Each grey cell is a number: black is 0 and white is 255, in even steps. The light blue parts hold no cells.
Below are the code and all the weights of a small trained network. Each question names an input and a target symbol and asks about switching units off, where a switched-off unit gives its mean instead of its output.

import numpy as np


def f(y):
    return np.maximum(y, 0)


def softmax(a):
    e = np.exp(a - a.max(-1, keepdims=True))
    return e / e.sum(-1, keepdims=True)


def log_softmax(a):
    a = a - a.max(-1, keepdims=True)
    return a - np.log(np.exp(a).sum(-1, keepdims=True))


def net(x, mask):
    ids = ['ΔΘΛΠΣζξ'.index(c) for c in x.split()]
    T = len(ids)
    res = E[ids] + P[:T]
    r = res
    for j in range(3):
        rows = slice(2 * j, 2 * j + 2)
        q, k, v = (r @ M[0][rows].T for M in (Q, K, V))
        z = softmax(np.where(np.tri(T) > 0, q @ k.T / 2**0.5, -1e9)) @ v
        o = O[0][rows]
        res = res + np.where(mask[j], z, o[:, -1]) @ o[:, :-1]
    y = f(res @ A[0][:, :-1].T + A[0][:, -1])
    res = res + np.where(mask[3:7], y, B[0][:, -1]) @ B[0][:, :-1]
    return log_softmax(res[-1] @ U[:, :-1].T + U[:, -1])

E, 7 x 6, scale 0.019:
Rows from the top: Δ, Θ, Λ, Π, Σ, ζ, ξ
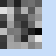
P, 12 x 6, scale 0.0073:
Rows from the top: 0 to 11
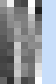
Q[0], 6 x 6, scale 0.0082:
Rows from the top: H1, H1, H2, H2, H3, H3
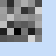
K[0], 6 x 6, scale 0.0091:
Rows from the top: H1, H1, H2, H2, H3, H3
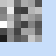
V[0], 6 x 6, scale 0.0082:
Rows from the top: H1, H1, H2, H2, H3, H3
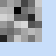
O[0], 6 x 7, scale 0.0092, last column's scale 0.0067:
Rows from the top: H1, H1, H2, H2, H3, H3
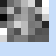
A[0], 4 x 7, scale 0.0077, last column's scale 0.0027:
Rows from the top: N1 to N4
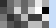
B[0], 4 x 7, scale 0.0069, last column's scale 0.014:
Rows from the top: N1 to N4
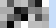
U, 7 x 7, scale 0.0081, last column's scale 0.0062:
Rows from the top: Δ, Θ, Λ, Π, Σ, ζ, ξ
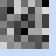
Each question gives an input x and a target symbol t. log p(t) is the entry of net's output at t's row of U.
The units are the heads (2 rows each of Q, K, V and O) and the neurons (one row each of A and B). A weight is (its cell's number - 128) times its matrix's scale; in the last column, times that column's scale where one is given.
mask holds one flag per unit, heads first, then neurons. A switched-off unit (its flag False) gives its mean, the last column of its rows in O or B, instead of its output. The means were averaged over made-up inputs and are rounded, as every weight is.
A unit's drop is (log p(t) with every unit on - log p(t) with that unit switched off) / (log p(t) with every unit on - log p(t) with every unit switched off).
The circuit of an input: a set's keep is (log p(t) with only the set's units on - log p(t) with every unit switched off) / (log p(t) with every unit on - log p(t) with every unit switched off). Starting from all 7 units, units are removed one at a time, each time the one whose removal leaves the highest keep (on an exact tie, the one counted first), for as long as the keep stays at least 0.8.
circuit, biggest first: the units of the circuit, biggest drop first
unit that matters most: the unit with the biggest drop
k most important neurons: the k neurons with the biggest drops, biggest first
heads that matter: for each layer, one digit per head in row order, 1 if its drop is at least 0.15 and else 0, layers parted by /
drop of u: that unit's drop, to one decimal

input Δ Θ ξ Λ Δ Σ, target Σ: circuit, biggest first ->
N1, N3
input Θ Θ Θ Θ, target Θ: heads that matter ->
011
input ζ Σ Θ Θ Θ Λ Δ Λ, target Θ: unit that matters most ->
N2
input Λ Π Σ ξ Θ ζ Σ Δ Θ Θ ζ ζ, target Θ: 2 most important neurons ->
N1, N3
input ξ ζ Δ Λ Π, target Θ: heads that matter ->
010
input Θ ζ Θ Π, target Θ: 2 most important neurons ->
N2, N4
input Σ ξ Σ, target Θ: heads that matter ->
011
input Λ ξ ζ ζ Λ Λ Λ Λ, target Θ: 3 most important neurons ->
N4, N2, N3
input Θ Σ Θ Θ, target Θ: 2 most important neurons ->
N1, N3
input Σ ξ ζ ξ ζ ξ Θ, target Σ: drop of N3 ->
-0.1
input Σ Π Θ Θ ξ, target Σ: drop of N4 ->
0.4
